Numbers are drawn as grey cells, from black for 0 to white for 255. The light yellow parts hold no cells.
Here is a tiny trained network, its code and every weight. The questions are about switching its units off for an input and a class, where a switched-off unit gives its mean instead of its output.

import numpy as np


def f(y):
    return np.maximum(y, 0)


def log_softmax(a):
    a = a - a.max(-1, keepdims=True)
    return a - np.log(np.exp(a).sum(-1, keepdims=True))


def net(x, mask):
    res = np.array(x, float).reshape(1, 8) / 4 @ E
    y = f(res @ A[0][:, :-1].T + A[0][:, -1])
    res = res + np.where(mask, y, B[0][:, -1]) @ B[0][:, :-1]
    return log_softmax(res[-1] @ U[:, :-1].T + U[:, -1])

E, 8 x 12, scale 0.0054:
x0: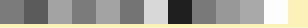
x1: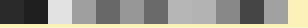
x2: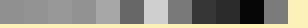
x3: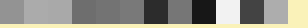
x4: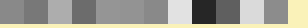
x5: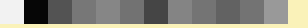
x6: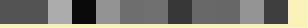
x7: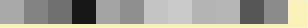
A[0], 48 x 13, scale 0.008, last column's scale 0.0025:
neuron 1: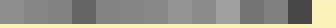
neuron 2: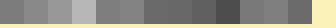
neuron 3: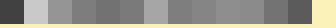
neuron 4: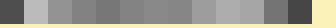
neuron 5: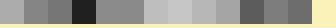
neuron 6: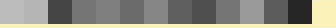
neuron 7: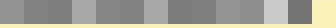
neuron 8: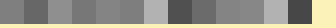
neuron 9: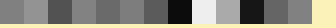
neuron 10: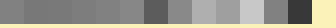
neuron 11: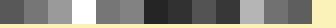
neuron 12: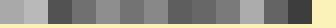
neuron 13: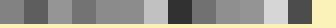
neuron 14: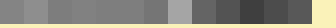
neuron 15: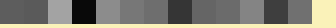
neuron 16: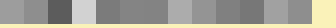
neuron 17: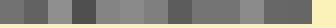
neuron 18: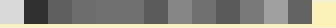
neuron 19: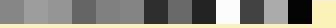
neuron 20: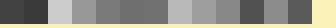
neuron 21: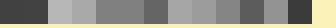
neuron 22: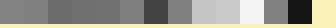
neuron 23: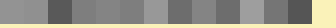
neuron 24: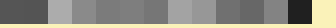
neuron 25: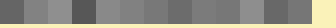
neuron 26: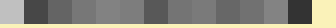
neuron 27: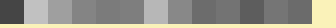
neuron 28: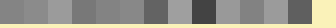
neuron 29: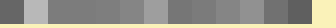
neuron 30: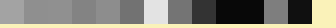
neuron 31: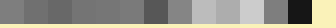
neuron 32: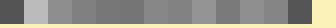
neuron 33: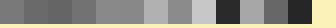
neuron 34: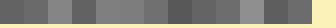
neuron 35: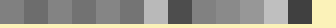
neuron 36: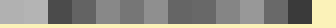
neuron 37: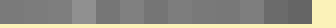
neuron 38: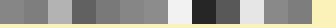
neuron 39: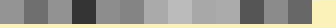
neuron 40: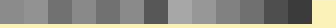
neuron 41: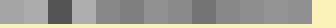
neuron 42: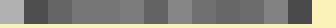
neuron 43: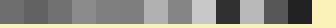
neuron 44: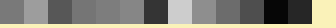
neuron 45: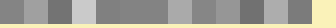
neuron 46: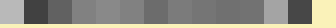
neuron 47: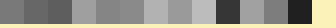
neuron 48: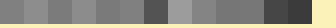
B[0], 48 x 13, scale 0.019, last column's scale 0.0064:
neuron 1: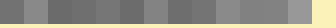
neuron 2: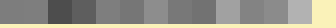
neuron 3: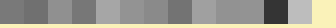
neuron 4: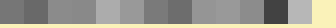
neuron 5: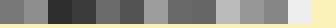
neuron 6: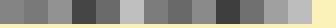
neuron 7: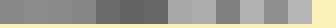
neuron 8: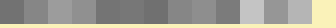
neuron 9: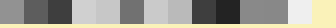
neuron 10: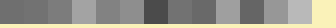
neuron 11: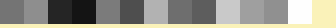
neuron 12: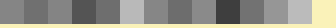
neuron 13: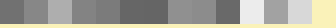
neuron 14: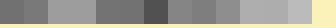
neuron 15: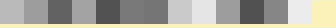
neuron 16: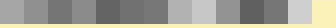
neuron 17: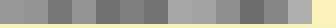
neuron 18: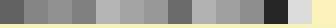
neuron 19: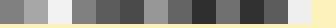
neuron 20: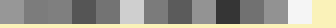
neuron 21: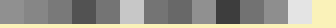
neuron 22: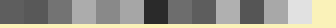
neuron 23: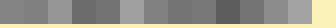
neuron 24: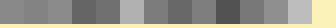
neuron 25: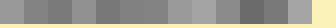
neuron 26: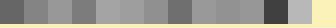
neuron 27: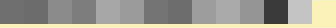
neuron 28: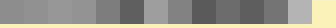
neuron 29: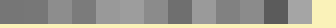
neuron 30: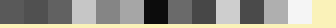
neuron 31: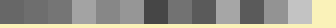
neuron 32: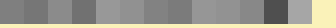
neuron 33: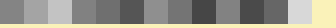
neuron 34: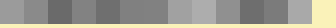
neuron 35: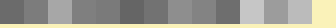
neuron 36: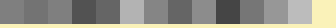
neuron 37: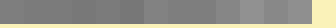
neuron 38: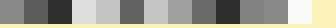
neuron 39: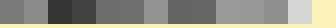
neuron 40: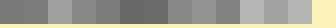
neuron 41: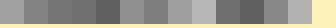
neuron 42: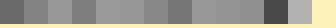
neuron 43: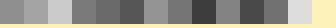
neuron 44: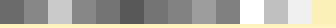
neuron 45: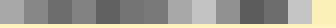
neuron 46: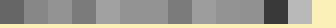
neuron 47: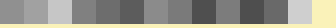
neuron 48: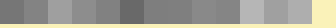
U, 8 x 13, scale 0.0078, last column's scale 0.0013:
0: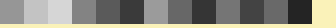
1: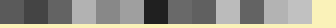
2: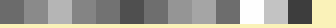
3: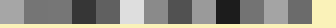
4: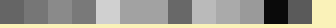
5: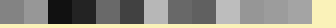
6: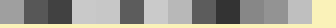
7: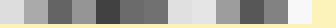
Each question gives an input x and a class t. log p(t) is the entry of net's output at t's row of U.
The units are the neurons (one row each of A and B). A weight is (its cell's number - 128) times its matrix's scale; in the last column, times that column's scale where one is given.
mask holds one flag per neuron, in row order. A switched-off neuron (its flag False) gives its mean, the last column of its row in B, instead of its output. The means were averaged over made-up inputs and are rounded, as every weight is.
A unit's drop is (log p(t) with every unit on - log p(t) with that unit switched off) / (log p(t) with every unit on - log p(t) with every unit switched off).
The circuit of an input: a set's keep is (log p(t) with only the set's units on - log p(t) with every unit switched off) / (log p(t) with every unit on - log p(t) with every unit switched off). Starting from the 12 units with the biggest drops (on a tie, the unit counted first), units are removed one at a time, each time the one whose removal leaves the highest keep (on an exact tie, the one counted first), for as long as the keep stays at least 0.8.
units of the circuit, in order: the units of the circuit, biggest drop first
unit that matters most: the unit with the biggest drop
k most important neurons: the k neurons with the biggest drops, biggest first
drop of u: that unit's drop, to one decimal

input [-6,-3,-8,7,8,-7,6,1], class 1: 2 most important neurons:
[neuron 22; neuron 9]
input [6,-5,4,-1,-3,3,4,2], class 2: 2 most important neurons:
[neuron 13; neuron 35]
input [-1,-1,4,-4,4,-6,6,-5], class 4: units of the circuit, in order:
[neuron 27]
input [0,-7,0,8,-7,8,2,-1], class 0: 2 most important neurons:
[neuron 19; neuron 20]
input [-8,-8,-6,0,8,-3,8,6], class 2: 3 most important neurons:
[neuron 44; neuron 9; neuron 20]
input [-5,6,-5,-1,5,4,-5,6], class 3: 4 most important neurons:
[neuron 20; neuron 11; neuron 30; neuron 21]
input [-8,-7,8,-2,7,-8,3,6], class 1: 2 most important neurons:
[neuron 30; neuron 13]
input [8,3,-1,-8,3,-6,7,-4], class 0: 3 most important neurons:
[neuron 43; neuron 33; neuron 47]
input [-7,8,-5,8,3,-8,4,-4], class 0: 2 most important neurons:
[neuron 19; neuron 28]
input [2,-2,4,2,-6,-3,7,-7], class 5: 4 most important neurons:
[neuron 11; neuron 38; neuron 2; neuron 16]
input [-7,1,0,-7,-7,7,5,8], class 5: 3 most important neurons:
[neuron 5; neuron 39; neuron 19]
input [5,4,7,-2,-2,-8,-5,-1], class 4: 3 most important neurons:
[neuron 27; neuron 3; neuron 22]
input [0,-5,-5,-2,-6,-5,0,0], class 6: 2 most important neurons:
[neuron 9; neuron 30]
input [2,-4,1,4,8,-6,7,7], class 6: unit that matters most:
neuron 38
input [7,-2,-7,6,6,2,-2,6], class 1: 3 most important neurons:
[neuron 22; neuron 44; neuron 31]
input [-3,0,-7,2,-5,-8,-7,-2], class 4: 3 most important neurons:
[neuron 30; neuron 4; neuron 3]
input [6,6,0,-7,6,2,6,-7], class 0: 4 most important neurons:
[neuron 43; neuron 33; neuron 47; neuron 5]
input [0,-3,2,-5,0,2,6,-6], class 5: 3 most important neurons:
[neuron 11; neuron 19; neuron 16]
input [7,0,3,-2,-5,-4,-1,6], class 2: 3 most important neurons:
[neuron 13; neuron 11; neuron 35]
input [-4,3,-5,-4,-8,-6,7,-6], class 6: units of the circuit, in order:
[neuron 9]
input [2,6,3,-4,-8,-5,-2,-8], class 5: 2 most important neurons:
[neuron 11; neuron 38]
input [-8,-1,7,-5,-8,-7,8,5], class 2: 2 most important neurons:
[neuron 44; neuron 14]
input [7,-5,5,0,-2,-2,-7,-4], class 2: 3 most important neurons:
[neuron 13; neuron 15; neuron 35]
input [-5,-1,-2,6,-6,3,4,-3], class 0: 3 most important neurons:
[neuron 19; neuron 38; neuron 13]
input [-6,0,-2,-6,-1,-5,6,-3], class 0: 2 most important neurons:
[neuron 43; neuron 33]
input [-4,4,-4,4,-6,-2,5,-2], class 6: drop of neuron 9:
1.4
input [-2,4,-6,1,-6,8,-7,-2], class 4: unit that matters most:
neuron 18
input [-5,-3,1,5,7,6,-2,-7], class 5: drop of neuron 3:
0.1
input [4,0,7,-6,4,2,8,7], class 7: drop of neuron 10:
0.1
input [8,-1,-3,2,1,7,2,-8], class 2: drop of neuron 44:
-0.1
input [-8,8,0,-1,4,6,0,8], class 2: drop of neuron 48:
0.1
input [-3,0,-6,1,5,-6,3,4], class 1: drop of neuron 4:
-0.1
